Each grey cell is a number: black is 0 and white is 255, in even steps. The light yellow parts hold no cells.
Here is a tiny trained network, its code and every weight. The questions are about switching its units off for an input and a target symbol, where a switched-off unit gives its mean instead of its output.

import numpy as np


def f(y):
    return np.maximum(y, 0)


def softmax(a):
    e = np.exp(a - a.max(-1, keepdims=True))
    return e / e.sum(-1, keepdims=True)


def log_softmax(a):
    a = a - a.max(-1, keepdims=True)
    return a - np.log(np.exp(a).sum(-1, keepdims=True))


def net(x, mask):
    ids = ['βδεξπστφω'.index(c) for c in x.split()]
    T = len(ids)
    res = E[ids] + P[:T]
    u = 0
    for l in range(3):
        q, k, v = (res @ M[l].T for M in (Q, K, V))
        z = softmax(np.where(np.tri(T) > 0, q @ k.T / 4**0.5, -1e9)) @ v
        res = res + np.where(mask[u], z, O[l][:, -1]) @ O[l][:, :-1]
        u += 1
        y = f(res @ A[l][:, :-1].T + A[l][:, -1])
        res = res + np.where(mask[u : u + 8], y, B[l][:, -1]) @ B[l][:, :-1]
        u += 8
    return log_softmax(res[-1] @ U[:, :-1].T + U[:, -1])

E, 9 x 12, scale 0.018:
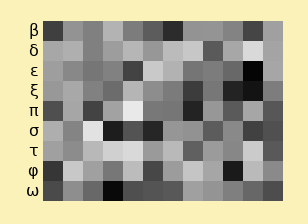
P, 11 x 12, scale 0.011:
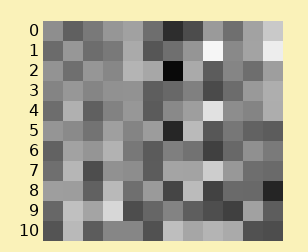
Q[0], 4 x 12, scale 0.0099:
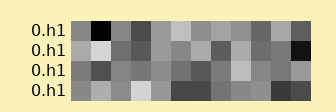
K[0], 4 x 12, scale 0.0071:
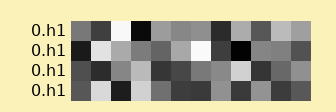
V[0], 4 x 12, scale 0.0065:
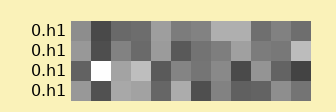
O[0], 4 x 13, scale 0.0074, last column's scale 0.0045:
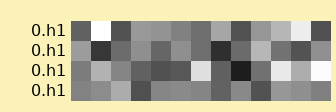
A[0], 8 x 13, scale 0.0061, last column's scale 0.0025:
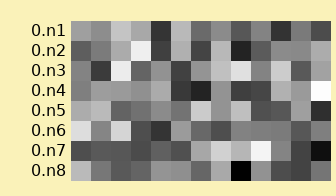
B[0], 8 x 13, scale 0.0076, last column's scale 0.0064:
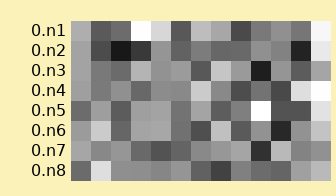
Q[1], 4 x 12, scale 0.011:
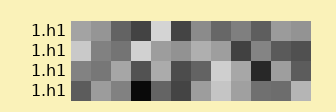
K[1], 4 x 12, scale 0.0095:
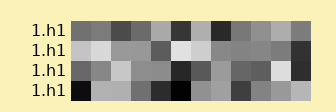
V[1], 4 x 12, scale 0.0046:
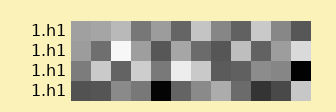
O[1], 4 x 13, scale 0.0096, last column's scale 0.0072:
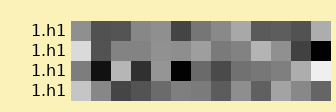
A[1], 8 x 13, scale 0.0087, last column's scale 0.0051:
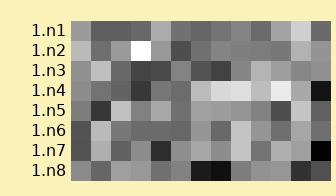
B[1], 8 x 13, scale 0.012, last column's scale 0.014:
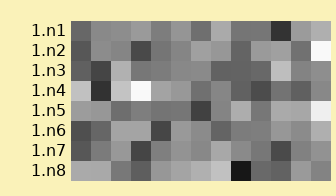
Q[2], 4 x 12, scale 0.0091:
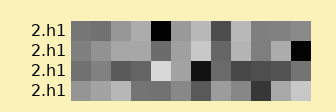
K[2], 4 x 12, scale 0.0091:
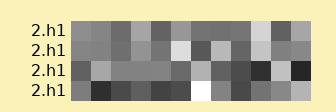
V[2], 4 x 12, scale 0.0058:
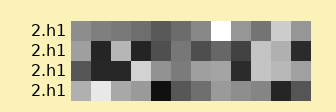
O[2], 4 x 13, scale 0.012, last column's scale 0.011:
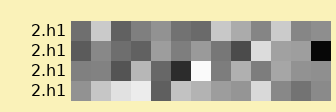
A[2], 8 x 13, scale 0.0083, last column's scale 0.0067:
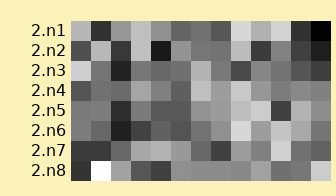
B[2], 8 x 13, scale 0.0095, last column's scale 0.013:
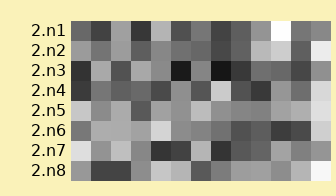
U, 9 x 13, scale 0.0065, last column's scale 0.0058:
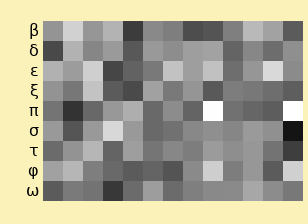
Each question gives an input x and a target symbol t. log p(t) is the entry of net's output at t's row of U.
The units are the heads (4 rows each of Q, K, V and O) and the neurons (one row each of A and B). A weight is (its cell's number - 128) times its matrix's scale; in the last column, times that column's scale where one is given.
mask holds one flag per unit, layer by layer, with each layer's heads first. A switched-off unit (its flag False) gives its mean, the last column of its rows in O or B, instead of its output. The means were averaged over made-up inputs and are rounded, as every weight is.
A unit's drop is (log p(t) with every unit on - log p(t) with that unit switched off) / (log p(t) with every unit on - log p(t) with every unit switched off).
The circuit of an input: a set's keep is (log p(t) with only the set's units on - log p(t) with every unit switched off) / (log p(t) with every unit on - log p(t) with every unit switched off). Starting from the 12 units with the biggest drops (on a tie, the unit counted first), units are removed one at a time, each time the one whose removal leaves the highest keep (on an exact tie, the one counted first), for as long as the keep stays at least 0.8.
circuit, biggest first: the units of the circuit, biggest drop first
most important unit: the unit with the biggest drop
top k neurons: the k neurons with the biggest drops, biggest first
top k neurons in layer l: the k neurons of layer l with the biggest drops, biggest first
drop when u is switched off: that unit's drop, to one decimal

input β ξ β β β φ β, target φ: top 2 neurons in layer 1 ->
(1.n6, 1.n2)
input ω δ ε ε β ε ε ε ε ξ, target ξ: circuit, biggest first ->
(2.h1)
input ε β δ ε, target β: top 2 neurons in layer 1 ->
(1.n7, 1.n1)
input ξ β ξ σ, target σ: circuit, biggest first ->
(2.n8, 2.h1, 0.n6, 1.h1)
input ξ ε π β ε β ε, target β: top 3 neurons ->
(2.n3, 0.n2, 2.n8)
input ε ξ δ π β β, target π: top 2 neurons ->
(0.n2, 1.n5)
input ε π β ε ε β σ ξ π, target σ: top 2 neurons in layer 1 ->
(1.n1, 1.n2)
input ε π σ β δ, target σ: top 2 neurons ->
(1.n4, 0.n1)
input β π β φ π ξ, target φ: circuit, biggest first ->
(2.h1, 0.n3)
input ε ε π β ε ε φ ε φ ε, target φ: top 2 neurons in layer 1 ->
(1.n6, 1.n3)
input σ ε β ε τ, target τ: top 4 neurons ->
(2.n1, 2.n6, 1.n5, 1.n2)
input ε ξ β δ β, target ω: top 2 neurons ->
(1.n7, 2.n8)
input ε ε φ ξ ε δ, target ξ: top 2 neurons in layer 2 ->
(2.n8, 2.n5)
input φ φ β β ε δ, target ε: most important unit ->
1.n1
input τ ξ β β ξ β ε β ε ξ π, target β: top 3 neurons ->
(1.n6, 2.n7, 0.n1)
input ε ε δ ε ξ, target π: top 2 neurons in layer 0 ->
(0.n5, 0.n4)
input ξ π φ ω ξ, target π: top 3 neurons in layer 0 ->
(0.n1, 0.n5, 0.n4)
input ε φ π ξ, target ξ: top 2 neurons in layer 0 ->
(0.n1, 0.n4)
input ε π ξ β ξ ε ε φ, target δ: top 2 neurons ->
(2.n4, 1.n4)
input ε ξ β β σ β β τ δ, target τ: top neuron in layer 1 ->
(1.n2)
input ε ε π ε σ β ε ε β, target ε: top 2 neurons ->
(1.n1, 0.n4)
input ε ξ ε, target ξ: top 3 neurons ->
(1.n2, 0.n1, 2.n8)
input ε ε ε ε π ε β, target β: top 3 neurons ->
(0.n1, 0.n5, 0.n4)
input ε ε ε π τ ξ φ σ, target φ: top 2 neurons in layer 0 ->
(0.n4, 0.n3)
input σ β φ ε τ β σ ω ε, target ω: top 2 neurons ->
(1.n3, 0.n7)
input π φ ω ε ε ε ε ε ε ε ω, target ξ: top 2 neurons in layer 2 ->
(2.n2, 2.n8)
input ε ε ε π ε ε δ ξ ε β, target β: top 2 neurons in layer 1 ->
(1.n2, 1.n7)
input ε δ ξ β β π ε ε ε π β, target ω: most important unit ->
0.n1
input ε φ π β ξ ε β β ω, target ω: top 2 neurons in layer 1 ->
(1.n7, 1.n5)
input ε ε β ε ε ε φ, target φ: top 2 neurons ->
(0.n3, 2.n2)
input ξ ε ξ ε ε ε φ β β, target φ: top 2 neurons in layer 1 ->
(1.n2, 1.n6)
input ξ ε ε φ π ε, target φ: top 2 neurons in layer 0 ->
(0.n4, 0.n3)
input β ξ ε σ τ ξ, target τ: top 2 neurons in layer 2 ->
(2.n6, 2.n4)
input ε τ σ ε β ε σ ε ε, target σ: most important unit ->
1.h1
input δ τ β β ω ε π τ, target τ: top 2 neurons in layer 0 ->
(0.n3, 0.n4)
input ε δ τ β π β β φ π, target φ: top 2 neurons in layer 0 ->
(0.n3, 0.n2)
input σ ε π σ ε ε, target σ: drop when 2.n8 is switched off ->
0.7
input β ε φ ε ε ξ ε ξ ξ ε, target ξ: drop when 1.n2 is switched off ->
0.2
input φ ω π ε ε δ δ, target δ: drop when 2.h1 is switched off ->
0.6
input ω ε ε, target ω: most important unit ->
1.n3
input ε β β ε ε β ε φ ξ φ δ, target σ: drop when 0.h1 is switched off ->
0.1
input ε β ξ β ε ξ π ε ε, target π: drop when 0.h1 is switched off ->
0.0
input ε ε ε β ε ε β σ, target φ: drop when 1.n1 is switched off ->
0.1
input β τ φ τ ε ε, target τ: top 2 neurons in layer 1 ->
(1.n2, 1.n1)
